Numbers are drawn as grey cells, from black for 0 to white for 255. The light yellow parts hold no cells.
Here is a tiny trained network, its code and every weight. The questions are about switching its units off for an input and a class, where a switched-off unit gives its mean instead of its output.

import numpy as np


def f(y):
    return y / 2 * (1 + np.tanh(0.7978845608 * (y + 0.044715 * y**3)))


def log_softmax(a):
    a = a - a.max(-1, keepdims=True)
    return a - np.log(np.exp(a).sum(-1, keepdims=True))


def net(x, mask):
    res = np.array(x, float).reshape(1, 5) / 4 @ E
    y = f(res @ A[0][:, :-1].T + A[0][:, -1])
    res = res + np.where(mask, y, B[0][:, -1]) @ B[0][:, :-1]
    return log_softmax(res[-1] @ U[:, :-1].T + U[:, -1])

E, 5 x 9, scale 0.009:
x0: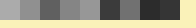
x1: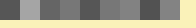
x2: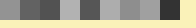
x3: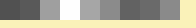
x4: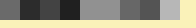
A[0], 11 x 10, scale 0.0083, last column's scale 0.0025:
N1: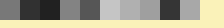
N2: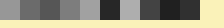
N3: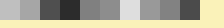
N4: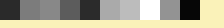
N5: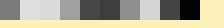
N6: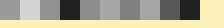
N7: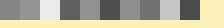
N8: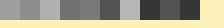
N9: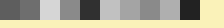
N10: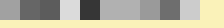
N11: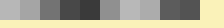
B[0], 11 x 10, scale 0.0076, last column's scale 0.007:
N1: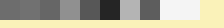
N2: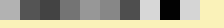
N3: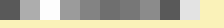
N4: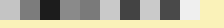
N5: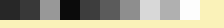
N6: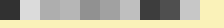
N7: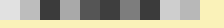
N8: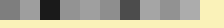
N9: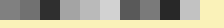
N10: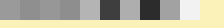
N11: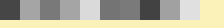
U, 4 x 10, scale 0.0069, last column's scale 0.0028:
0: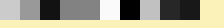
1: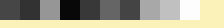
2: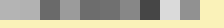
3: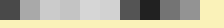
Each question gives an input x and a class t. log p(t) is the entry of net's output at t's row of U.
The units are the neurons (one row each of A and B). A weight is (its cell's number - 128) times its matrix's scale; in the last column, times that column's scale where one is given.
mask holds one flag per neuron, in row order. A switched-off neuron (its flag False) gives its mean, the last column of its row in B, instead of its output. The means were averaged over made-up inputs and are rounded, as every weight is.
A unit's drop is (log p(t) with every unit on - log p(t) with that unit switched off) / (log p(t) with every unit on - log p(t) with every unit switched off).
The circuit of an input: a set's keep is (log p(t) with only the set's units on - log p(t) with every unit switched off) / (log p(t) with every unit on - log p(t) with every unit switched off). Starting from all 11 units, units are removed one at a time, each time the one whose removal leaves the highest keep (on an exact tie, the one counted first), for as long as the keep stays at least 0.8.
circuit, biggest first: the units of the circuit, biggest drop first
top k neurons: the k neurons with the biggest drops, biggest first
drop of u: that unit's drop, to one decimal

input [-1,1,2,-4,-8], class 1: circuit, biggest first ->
N5
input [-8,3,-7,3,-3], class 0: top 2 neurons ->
N9, N4
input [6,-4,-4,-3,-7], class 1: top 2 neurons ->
N5, N4
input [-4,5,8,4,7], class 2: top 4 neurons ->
N1, N5, N10, N2
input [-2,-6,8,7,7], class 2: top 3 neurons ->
N1, N5, N10
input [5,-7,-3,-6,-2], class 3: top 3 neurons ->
N6, N4, N3
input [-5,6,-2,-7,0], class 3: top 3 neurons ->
N6, N3, N11
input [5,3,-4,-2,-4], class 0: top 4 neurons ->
N2, N1, N8, N10
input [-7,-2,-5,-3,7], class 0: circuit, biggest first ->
N4, N5
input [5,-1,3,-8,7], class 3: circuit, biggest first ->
N3, N6
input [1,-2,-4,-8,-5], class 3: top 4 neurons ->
N6, N11, N3, N1
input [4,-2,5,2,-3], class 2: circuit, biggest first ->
N10, N9
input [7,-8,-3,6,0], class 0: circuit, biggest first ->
N2, N10
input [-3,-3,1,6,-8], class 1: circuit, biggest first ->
N5
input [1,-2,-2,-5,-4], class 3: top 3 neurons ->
N6, N1, N11
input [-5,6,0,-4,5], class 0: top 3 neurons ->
N4, N5, N10
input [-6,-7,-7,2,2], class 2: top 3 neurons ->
N7, N2, N5
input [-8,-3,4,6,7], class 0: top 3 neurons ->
N4, N9, N5
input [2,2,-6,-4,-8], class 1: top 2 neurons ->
N5, N10
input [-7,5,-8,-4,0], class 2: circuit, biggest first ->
N7
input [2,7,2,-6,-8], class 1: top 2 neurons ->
N5, N9
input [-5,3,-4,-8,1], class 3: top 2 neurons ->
N6, N3
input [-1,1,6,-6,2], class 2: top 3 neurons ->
N1, N9, N5
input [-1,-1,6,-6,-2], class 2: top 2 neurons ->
N1, N9
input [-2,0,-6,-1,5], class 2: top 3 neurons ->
N5, N7, N2
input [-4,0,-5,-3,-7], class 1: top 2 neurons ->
N5, N10
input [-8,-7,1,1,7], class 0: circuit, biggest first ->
N4
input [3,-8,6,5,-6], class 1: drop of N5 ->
0.6
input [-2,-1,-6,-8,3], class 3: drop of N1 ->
0.1
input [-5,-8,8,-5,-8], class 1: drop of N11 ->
-0.1
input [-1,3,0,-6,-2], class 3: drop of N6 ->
0.2
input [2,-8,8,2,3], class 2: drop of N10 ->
0.1
